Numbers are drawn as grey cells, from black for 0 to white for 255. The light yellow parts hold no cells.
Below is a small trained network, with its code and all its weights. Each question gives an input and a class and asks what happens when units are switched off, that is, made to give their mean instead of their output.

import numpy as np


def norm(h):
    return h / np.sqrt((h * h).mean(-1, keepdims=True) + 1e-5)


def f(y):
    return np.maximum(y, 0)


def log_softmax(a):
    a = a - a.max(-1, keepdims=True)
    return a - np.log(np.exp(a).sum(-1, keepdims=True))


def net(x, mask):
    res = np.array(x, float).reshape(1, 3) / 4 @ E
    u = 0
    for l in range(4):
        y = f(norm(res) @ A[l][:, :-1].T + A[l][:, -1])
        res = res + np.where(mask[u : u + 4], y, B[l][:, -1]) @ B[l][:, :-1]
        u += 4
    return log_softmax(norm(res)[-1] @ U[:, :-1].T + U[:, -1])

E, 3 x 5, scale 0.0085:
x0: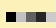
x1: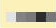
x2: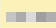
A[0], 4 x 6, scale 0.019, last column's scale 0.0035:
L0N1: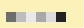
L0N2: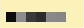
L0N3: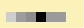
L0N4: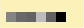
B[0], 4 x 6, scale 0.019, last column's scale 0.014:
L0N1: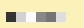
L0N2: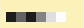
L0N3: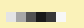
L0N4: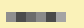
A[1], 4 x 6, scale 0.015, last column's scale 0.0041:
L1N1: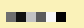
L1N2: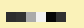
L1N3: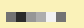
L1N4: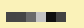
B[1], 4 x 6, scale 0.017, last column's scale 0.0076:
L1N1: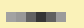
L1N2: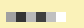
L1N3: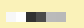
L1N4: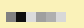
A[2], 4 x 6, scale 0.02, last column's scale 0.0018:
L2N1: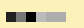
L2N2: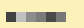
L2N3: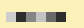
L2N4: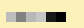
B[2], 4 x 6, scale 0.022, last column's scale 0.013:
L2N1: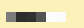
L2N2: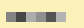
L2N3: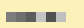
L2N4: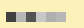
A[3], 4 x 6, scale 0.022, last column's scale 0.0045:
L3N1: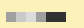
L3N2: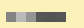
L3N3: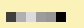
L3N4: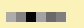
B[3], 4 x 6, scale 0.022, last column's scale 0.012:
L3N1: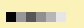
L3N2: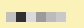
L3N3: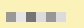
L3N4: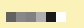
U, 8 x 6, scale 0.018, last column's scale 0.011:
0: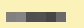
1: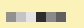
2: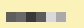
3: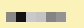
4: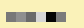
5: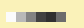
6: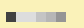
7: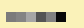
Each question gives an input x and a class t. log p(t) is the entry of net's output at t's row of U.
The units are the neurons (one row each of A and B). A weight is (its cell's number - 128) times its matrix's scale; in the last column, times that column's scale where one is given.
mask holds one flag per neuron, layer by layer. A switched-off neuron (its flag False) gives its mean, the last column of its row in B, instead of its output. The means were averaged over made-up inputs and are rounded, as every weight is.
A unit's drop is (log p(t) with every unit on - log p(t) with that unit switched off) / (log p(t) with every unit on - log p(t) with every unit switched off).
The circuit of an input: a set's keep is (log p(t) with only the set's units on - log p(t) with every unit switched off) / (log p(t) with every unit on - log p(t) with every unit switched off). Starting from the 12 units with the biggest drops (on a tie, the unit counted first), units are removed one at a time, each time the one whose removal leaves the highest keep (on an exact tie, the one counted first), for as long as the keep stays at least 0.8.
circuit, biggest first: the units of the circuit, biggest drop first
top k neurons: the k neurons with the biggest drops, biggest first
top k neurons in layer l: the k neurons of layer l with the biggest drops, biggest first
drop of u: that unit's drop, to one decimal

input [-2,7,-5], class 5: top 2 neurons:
L0N3, L0N1
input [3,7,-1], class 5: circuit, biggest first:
L0N3
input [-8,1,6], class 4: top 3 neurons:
L0N2, L0N1, L2N3
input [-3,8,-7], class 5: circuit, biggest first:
L0N3, L0N2
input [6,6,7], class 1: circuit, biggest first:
L0N3, L0N1
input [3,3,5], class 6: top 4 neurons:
L0N1, L3N1, L2N1, L0N2
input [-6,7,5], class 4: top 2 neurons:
L0N1, L0N2
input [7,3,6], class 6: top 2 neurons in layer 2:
L2N1, L2N2
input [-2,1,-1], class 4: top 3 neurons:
L0N2, L0N1, L2N3
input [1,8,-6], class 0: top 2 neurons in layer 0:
L0N3, L0N2
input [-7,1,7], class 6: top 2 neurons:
L0N2, L2N1
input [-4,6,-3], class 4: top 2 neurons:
L0N1, L3N4
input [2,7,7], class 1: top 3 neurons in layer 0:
L0N3, L0N1, L0N2
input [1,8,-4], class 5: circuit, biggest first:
L0N3
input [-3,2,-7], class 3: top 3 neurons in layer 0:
L0N3, L0N2, L0N4
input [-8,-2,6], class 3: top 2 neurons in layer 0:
L0N3, L0N2
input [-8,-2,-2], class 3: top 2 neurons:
L0N3, L1N2
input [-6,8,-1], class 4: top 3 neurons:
L0N1, L3N4, L0N2
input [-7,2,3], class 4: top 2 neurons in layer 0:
L0N1, L0N2
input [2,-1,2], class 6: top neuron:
L0N1
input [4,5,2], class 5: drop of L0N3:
0.8
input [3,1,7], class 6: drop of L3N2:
0.0
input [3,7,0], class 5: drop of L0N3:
0.7
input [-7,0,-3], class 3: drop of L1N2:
0.1
